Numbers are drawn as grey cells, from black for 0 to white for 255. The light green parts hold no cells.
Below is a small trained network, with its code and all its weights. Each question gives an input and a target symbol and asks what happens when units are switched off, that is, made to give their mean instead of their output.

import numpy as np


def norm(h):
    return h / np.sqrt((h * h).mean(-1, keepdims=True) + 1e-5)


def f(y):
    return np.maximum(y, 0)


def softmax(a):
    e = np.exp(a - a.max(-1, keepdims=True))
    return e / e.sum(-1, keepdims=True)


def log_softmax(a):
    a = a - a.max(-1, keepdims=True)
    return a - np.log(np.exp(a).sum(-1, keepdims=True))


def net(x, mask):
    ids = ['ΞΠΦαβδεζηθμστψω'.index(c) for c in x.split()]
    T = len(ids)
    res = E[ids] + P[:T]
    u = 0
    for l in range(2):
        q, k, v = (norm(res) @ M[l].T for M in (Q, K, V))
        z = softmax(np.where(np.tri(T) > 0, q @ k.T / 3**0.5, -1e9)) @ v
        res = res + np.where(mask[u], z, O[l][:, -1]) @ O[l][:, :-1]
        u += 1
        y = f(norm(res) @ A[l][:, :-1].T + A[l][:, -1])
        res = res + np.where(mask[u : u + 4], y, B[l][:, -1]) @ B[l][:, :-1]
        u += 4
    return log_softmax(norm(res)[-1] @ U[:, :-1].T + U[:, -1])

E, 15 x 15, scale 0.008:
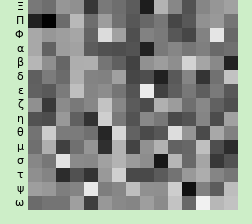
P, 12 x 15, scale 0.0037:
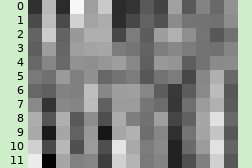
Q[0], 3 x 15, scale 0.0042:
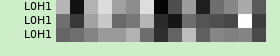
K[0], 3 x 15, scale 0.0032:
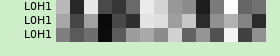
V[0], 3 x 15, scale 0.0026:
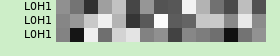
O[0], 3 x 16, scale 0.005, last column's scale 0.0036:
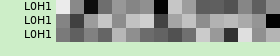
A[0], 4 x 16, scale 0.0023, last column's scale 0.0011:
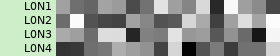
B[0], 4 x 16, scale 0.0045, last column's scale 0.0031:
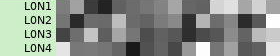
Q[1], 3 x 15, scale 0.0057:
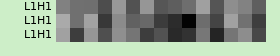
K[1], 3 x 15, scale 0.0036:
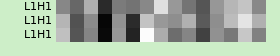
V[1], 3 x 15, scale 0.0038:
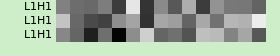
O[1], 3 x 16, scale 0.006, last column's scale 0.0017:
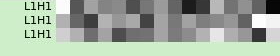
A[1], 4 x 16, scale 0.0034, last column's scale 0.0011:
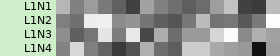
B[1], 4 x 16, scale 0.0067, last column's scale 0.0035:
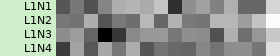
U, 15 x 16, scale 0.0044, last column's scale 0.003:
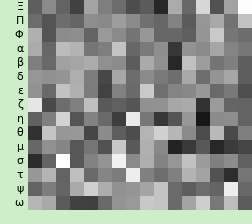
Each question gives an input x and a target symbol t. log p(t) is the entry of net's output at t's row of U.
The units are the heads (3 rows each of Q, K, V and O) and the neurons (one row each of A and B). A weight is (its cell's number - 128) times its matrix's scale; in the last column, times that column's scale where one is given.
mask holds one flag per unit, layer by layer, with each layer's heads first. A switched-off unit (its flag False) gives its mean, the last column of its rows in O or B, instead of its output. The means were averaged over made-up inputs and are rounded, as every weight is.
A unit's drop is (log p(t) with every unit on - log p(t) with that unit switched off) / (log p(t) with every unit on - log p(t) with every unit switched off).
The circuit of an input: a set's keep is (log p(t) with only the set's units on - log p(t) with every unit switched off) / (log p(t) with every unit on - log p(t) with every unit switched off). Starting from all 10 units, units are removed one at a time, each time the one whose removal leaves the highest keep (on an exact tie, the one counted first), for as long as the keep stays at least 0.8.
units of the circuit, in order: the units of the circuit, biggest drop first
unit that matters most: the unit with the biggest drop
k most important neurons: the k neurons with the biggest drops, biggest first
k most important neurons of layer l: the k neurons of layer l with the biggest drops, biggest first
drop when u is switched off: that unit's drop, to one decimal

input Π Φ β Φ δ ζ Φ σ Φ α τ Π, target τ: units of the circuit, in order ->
[L1H1; L0H1]
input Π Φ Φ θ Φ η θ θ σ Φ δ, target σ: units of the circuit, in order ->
[L0H1; L1H1]
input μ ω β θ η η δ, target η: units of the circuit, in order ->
[L0H1]
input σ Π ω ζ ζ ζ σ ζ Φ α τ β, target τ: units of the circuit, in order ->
[L1H1; L1N1]
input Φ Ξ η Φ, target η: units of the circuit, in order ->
[L0H1; L1H1]
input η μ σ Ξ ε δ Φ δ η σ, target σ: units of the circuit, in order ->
[L0H1; L1N2; L0N2]
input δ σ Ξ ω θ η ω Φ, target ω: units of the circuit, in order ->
[L1H1; L0N1; L1N3]
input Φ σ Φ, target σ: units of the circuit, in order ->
[L0H1; L1N2]
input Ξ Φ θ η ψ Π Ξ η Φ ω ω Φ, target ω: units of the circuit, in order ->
[L1H1; L1N3]
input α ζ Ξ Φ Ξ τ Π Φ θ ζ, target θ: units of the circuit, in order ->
[L1H1; L0H1; L1N4]
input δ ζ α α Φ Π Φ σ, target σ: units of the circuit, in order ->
[L1N2; L0H1]
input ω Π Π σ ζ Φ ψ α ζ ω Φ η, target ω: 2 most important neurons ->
[L0N1; L1N3]
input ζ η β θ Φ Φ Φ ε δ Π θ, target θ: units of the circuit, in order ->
[L1H1; L1N4]
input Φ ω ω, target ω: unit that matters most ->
L1N3
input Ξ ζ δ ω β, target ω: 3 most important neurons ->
[L1N3; L0N3; L0N1]
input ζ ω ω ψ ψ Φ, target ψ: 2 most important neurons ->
[L0N1; L0N2]
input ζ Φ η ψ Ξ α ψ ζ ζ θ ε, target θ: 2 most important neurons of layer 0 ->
[L0N4; L0N2]
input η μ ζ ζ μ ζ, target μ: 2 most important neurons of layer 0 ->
[L0N3; L0N4]
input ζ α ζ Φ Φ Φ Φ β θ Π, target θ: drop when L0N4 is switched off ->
0.1
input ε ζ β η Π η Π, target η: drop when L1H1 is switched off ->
0.1
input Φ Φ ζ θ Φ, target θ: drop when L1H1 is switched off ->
1.2
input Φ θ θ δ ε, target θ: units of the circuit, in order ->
[L1H1]
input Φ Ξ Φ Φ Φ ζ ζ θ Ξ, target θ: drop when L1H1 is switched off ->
1.0
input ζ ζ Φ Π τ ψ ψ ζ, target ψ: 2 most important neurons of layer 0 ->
[L0N1; L0N2]
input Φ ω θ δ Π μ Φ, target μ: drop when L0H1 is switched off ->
0.5
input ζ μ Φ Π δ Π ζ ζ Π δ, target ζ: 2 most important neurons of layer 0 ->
[L0N4; L0N3]
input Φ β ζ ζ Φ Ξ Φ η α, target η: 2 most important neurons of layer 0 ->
[L0N4; L0N2]
